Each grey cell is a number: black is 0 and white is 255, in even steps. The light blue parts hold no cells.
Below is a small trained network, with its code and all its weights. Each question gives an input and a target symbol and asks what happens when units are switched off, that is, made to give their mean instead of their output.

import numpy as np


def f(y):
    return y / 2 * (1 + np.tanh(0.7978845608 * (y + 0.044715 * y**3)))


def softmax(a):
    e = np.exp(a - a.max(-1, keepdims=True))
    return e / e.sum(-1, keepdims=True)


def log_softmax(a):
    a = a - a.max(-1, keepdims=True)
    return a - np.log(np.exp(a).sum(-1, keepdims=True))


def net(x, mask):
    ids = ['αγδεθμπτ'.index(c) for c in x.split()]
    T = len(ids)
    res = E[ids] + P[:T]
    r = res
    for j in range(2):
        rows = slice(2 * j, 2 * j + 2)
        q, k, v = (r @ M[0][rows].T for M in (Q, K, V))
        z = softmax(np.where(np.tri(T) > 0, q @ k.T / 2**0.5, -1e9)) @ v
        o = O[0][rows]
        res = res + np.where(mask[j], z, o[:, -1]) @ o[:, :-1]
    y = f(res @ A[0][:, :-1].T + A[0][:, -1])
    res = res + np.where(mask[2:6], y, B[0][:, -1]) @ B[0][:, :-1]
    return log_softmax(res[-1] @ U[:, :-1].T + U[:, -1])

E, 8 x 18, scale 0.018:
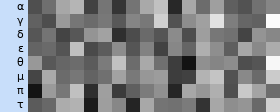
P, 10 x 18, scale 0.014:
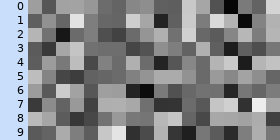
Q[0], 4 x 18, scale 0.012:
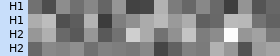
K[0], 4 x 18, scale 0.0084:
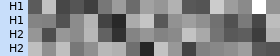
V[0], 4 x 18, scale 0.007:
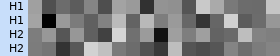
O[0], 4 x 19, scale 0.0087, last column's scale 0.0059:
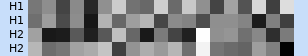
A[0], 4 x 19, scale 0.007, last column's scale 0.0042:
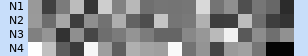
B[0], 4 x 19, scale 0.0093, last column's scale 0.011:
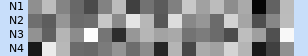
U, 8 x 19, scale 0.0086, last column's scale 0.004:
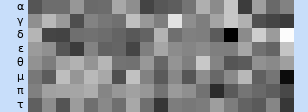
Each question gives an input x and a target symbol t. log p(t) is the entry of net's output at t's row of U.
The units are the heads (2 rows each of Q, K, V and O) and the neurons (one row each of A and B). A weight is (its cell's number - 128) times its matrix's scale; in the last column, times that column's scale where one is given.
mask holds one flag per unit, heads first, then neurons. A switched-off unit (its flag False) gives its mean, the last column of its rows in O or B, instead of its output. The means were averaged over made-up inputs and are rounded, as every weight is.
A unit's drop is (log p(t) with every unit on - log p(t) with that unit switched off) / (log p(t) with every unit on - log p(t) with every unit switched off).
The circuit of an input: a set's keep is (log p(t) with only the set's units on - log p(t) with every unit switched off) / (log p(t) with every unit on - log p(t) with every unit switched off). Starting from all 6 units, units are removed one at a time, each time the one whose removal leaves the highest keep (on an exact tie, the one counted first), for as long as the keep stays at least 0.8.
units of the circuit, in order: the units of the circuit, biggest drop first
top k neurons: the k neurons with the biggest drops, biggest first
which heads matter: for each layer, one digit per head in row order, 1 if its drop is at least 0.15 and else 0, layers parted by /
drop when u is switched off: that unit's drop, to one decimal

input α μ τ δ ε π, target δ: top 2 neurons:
N1, N4
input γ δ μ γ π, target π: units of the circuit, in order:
H2, H1
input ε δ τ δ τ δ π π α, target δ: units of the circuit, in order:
N2, N1
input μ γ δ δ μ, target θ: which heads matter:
01
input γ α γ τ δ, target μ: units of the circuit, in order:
N3
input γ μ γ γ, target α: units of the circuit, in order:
N3, H2
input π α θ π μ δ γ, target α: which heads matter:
00
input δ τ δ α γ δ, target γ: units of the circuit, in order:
H2, N4
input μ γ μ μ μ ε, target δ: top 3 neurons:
N1, N4, N3
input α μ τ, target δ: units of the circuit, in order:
N1, N2
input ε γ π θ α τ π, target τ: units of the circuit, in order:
H1, N3
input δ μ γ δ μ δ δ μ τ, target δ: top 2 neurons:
N2, N1
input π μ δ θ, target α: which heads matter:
00
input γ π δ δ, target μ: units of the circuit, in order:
H1
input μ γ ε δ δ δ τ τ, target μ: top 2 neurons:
N3, N1
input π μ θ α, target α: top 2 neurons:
N3, N2
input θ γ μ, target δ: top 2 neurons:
N1, N4
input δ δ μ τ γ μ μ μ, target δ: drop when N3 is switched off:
0.5
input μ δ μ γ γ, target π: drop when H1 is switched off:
0.4
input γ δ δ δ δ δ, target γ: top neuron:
N4
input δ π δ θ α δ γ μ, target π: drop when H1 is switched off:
0.3
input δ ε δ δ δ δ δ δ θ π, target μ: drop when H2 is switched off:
0.0
